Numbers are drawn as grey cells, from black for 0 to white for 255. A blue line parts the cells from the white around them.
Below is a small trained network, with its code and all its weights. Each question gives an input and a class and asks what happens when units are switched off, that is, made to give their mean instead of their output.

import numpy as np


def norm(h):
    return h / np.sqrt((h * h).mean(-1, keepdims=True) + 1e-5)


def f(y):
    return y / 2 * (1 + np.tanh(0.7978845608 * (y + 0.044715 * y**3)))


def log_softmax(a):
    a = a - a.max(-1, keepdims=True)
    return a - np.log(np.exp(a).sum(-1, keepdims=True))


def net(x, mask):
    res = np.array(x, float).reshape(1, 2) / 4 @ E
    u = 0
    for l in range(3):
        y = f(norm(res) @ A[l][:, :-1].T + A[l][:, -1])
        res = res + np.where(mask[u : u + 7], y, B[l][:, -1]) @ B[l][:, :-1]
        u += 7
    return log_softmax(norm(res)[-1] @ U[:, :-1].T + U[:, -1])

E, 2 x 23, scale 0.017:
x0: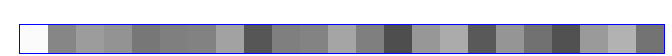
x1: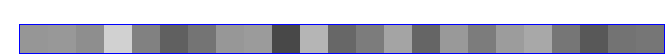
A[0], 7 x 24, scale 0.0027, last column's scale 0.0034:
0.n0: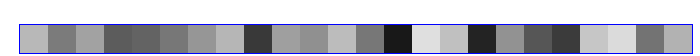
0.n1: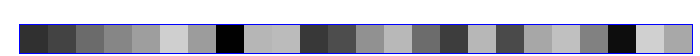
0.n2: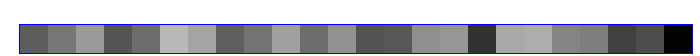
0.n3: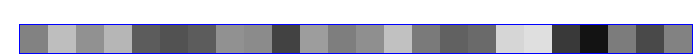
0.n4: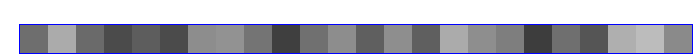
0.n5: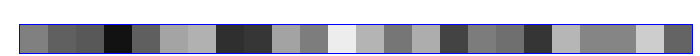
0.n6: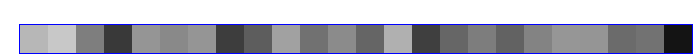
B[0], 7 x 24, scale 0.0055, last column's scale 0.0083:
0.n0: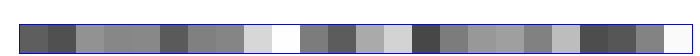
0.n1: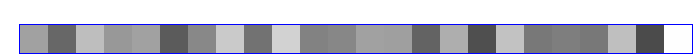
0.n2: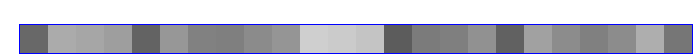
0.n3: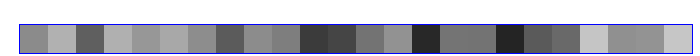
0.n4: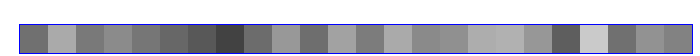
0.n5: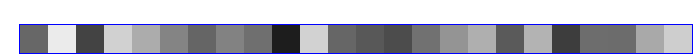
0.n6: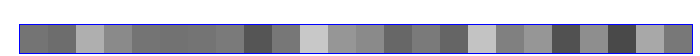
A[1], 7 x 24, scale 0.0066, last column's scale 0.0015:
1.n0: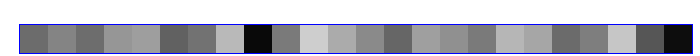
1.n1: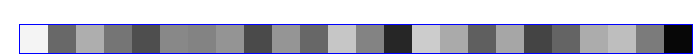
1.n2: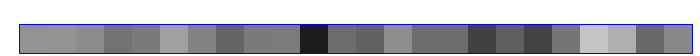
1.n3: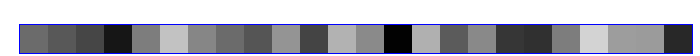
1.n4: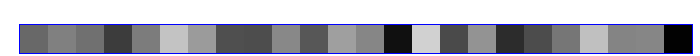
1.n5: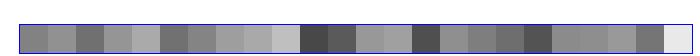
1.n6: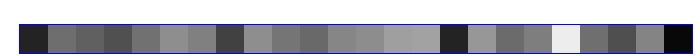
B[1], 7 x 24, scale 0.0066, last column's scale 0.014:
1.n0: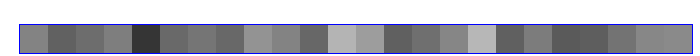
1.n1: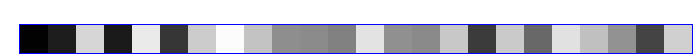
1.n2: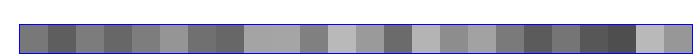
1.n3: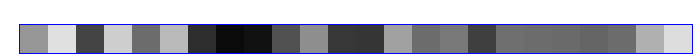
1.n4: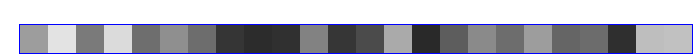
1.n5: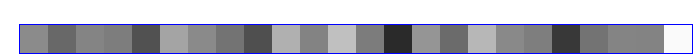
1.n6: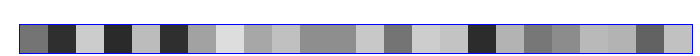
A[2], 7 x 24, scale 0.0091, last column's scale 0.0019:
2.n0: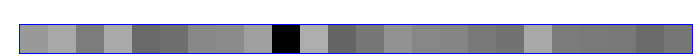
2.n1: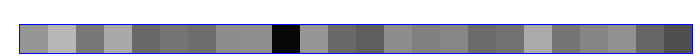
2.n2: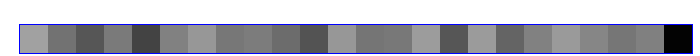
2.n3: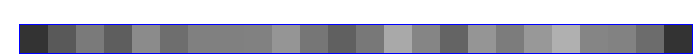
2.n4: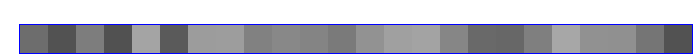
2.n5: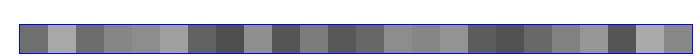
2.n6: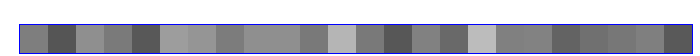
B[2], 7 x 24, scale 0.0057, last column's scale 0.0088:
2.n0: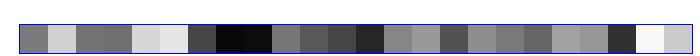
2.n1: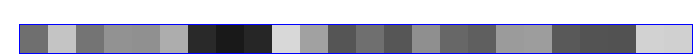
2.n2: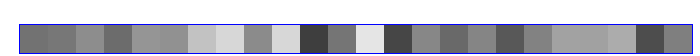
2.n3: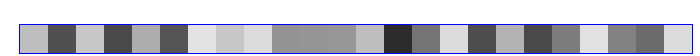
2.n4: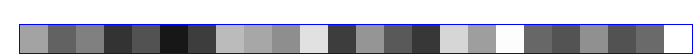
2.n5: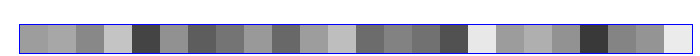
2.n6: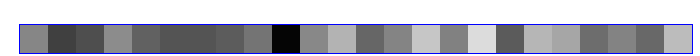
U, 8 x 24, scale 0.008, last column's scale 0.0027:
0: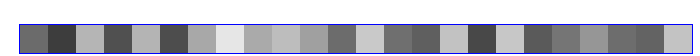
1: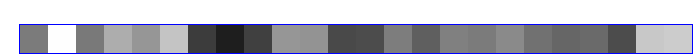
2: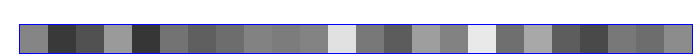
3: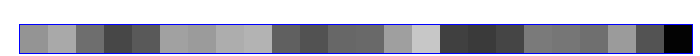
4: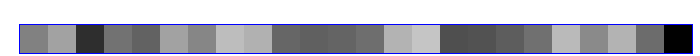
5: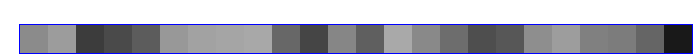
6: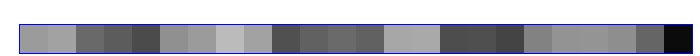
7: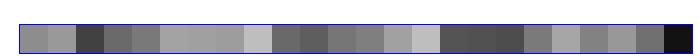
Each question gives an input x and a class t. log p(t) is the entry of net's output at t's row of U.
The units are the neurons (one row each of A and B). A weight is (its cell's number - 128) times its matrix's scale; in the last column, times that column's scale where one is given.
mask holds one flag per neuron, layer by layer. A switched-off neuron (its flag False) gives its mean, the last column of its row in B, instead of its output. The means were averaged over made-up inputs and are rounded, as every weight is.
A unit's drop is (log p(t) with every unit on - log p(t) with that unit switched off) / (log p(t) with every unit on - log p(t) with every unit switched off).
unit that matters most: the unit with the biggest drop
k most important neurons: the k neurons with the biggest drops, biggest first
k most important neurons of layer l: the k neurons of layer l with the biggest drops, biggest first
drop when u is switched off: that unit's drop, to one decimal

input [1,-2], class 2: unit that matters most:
0.n0
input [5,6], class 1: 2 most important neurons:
[0.n1 1.n6]
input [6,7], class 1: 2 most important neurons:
[1.n6 0.n1]
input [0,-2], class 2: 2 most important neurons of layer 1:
[1.n3 1.n1]
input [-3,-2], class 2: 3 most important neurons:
[0.n1 1.n1 0.n0]
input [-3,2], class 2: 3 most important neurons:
[1.n5 1.n1 0.n1]
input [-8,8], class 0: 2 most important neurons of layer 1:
[1.n3 1.n4]
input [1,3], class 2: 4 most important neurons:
[0.n3 0.n5 1.n2 1.n3]
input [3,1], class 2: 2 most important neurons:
[0.n0 0.n1]
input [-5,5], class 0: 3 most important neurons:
[1.n3 0.n5 1.n4]
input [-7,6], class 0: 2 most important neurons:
[1.n3 0.n5]
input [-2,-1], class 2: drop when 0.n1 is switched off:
1.4
